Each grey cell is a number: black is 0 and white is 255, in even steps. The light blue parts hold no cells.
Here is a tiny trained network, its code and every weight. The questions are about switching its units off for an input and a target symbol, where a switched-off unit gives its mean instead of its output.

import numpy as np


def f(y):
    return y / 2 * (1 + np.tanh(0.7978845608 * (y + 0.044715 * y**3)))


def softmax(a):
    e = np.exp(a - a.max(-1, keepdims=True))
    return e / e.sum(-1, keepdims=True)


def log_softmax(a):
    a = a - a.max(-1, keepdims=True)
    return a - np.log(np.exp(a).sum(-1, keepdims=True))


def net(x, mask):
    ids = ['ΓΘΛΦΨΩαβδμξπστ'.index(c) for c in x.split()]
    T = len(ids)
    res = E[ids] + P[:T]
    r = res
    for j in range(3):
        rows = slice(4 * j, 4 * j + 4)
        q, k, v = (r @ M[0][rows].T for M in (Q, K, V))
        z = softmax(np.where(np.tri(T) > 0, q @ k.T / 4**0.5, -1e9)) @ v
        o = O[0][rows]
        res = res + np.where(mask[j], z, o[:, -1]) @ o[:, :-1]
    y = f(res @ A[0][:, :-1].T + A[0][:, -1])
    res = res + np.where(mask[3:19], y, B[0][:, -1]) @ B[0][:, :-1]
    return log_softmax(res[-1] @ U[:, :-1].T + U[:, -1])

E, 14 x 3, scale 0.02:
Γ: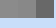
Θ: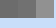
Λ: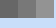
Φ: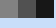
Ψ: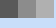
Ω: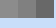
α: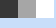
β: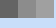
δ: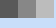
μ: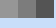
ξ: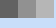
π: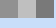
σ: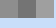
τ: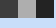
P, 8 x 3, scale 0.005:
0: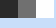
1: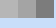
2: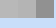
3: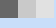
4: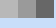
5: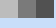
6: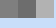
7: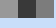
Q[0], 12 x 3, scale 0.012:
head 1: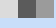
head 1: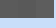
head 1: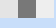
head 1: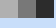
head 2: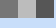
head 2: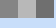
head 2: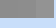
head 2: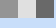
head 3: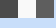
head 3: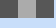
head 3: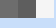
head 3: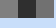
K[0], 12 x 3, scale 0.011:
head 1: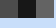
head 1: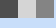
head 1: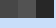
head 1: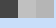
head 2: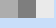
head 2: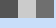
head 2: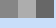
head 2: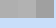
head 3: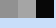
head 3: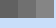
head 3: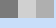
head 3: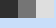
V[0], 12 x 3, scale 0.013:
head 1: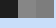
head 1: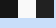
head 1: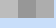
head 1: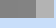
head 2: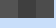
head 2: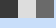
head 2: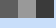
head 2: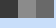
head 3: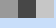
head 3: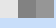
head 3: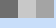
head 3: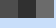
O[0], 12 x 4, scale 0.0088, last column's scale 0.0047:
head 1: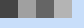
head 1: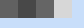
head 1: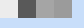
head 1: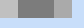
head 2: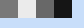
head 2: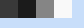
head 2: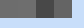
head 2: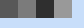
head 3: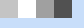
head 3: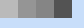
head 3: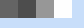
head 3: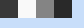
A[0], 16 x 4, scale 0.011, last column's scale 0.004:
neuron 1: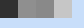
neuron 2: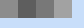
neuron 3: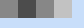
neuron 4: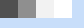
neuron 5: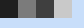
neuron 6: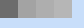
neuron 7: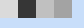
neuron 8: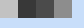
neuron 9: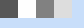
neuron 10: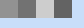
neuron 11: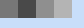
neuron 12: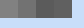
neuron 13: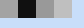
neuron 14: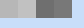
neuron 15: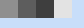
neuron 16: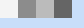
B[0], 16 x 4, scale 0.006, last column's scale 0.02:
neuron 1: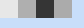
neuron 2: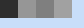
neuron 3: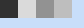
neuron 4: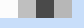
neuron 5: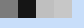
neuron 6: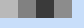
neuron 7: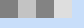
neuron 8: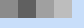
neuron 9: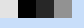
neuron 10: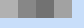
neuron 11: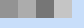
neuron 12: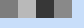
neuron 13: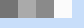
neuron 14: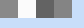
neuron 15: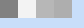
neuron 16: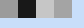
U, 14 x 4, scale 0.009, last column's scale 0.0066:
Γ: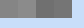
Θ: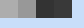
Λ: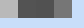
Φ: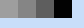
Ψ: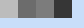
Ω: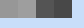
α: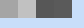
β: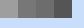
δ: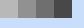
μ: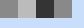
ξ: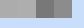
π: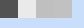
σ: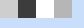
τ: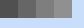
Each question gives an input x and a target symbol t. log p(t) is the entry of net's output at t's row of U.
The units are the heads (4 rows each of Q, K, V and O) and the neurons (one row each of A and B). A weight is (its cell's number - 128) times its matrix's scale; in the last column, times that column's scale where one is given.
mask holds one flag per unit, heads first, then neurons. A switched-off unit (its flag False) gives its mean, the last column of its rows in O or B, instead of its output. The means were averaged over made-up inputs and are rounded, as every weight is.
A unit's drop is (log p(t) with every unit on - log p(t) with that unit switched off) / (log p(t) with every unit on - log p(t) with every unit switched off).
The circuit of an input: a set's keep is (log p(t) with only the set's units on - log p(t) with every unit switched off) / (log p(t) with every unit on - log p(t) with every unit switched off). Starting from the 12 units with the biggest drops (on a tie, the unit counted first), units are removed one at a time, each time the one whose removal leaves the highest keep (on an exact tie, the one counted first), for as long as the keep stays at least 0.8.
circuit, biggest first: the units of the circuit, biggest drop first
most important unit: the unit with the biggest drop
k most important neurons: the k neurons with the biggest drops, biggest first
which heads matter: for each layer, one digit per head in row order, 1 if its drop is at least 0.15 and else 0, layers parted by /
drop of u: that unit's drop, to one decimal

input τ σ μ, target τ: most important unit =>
head 1
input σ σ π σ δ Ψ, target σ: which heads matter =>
111
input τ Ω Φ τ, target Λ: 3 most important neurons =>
[neuron 5; neuron 9; neuron 1]
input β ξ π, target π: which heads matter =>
011
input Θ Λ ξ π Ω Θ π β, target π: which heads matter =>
000
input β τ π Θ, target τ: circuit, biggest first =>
[head 1; head 2]
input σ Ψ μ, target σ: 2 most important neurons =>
[neuron 16; neuron 3]
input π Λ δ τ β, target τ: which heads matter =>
111
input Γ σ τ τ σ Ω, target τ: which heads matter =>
100
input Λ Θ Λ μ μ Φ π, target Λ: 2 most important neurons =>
[neuron 9; neuron 3]
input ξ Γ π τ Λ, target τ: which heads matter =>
110
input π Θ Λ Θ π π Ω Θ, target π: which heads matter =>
000
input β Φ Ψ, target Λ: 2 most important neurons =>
[neuron 9; neuron 5]
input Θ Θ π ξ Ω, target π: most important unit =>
neuron 5
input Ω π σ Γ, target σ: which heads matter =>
111
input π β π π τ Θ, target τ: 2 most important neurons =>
[neuron 5; neuron 4]
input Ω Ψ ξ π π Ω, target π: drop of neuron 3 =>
0.1
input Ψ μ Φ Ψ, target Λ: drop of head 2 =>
0.2
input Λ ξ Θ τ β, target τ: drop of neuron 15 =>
0.0
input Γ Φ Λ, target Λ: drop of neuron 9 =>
0.5
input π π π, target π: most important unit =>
neuron 3
